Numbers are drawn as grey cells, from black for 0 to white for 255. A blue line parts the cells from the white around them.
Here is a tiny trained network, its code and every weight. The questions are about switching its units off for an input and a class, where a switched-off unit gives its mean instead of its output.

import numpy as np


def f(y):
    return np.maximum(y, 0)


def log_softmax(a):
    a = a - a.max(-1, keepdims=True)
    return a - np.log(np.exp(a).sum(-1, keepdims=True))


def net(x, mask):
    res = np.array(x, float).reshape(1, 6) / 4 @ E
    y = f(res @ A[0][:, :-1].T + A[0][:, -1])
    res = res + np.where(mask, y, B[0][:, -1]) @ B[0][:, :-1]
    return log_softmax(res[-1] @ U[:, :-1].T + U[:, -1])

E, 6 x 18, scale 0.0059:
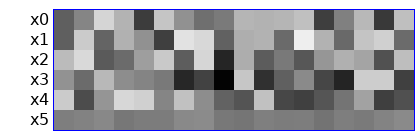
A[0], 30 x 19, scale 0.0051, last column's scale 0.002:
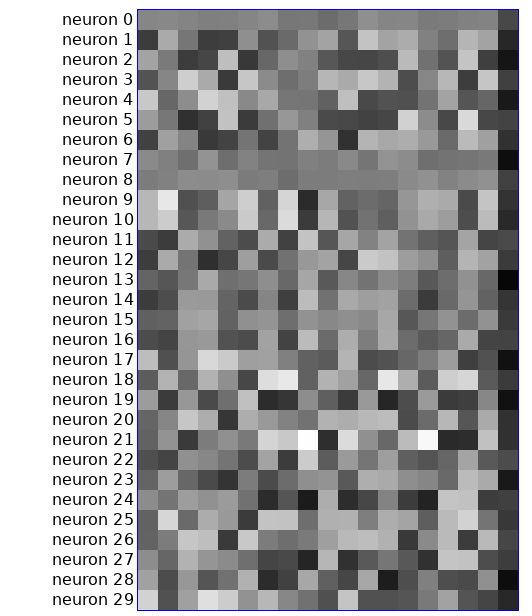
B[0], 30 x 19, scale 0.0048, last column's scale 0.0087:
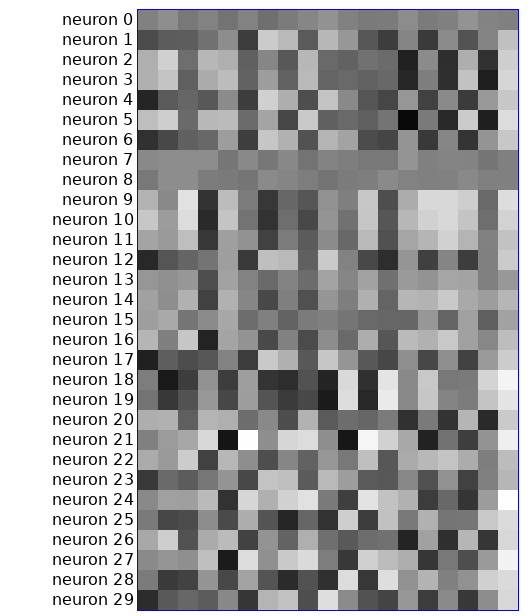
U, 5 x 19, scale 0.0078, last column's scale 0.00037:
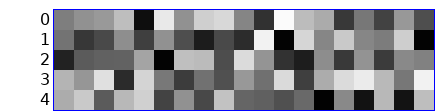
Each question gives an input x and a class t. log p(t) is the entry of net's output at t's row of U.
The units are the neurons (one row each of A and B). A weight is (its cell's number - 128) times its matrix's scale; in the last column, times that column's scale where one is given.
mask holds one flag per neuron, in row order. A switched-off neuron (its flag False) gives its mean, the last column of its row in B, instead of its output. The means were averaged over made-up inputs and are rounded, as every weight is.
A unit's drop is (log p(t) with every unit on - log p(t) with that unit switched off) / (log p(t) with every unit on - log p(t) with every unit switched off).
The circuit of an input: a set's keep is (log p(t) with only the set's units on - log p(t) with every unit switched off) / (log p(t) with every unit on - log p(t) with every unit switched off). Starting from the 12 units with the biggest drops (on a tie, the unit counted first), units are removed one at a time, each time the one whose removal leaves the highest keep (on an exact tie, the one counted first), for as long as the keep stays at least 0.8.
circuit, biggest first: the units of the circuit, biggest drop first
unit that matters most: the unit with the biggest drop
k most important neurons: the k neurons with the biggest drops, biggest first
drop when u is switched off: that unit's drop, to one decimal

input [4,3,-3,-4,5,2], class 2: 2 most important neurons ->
neuron 24; neuron 27
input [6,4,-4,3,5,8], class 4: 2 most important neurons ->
neuron 20; neuron 26
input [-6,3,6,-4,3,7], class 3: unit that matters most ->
neuron 9
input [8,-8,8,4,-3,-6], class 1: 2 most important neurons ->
neuron 19; neuron 28
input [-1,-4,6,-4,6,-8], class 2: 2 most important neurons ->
neuron 17; neuron 29
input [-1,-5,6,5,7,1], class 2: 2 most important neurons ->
neuron 17; neuron 29
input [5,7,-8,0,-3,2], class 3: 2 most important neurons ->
neuron 16; neuron 11
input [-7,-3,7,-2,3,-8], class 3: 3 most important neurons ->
neuron 9; neuron 10; neuron 3
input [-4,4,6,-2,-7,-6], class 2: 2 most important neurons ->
neuron 12; neuron 6
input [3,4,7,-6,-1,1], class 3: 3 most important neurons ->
neuron 9; neuron 10; neuron 24
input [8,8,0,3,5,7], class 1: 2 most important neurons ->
neuron 18; neuron 25
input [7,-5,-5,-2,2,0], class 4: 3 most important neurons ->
neuron 26; neuron 3; neuron 18
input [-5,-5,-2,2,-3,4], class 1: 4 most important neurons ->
neuron 19; neuron 28; neuron 3; neuron 26
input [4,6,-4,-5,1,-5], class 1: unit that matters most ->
neuron 18
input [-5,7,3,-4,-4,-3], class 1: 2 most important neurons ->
neuron 18; neuron 25
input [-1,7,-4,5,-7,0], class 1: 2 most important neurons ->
neuron 18; neuron 25
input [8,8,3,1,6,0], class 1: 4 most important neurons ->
neuron 18; neuron 25; neuron 5; neuron 2
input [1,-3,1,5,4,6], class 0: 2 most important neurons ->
neuron 24; neuron 27
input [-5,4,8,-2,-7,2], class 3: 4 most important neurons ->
neuron 9; neuron 10; neuron 29; neuron 17
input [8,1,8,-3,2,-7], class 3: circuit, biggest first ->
neuron 9
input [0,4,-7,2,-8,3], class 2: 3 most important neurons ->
neuron 6; neuron 12; neuron 1
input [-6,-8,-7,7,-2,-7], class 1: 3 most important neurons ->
neuron 19; neuron 28; neuron 21
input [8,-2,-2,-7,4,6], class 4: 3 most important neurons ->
neuron 26; neuron 3; neuron 24
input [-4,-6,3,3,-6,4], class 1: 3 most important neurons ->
neuron 19; neuron 28; neuron 29
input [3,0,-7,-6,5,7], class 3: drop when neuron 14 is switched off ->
0.2
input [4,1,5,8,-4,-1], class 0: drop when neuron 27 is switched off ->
0.1
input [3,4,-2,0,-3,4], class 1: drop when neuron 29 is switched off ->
0.1
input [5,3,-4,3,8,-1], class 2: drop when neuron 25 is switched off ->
0.0
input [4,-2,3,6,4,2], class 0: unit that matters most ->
neuron 24
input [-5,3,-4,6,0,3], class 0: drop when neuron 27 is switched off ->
0.3
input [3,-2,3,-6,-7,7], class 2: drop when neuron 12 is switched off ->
0.5
